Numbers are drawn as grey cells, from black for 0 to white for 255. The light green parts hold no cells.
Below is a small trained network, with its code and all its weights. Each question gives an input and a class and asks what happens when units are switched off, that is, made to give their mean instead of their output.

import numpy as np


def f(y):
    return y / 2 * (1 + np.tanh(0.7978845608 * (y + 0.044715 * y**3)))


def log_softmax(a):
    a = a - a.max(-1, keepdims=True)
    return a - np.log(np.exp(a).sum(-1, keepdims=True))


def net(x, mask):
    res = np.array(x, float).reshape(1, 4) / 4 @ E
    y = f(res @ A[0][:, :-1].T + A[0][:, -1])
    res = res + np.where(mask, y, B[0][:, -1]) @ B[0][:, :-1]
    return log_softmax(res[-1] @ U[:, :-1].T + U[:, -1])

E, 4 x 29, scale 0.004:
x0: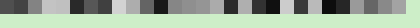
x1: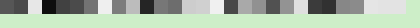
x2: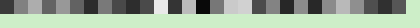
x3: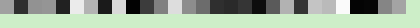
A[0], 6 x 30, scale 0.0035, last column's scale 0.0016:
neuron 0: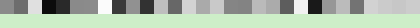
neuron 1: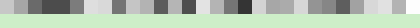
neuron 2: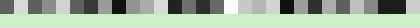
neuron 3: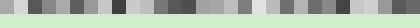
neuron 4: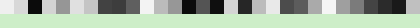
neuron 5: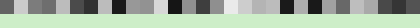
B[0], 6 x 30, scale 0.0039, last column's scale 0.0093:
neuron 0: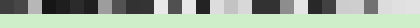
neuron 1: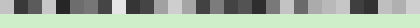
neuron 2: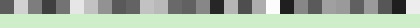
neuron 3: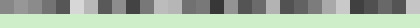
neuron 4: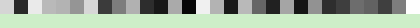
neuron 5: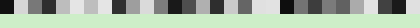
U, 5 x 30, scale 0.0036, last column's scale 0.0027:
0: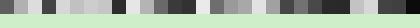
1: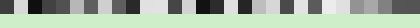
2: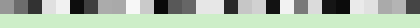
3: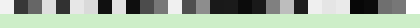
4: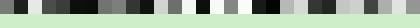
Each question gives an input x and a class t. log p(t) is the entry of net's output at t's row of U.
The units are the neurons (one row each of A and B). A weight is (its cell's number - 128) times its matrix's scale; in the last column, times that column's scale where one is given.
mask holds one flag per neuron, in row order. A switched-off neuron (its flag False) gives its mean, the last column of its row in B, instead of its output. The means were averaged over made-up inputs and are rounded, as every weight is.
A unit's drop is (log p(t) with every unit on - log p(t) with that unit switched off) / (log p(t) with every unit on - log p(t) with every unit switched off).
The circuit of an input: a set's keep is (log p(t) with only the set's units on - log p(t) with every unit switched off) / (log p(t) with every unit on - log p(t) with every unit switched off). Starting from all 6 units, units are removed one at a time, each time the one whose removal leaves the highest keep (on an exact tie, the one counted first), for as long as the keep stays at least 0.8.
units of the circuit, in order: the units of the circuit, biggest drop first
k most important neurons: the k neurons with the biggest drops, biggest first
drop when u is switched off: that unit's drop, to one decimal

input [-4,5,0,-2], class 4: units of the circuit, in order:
[neuron 0]
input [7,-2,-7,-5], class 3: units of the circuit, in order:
[neuron 1; neuron 3]
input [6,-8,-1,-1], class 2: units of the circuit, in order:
[neuron 3; neuron 2]
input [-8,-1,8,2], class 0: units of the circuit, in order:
[neuron 4; neuron 5]
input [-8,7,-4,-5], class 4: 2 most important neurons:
[neuron 0; neuron 1]
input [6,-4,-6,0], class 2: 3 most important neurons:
[neuron 3; neuron 2; neuron 1]
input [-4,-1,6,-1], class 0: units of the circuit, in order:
[neuron 1; neuron 5]
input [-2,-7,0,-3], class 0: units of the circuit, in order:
[neuron 4; neuron 1]
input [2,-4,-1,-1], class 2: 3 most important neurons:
[neuron 1; neuron 3; neuron 2]
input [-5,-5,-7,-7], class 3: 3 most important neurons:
[neuron 1; neuron 3; neuron 4]
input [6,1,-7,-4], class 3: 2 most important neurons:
[neuron 1; neuron 0]
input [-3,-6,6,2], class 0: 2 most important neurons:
[neuron 1; neuron 4]
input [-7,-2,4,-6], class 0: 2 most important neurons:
[neuron 4; neuron 5]
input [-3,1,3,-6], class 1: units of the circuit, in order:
[neuron 4]
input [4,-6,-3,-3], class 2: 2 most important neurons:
[neuron 1; neuron 2]
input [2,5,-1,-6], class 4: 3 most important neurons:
[neuron 0; neuron 1; neuron 2]
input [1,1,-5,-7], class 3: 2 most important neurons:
[neuron 1; neuron 3]
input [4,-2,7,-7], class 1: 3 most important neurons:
[neuron 4; neuron 2; neuron 3]
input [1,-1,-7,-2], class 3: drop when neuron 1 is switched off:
0.2
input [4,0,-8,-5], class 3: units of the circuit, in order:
[neuron 1]
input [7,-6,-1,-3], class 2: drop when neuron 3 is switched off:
0.2
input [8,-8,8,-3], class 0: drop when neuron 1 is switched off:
0.1
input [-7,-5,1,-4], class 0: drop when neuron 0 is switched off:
0.0
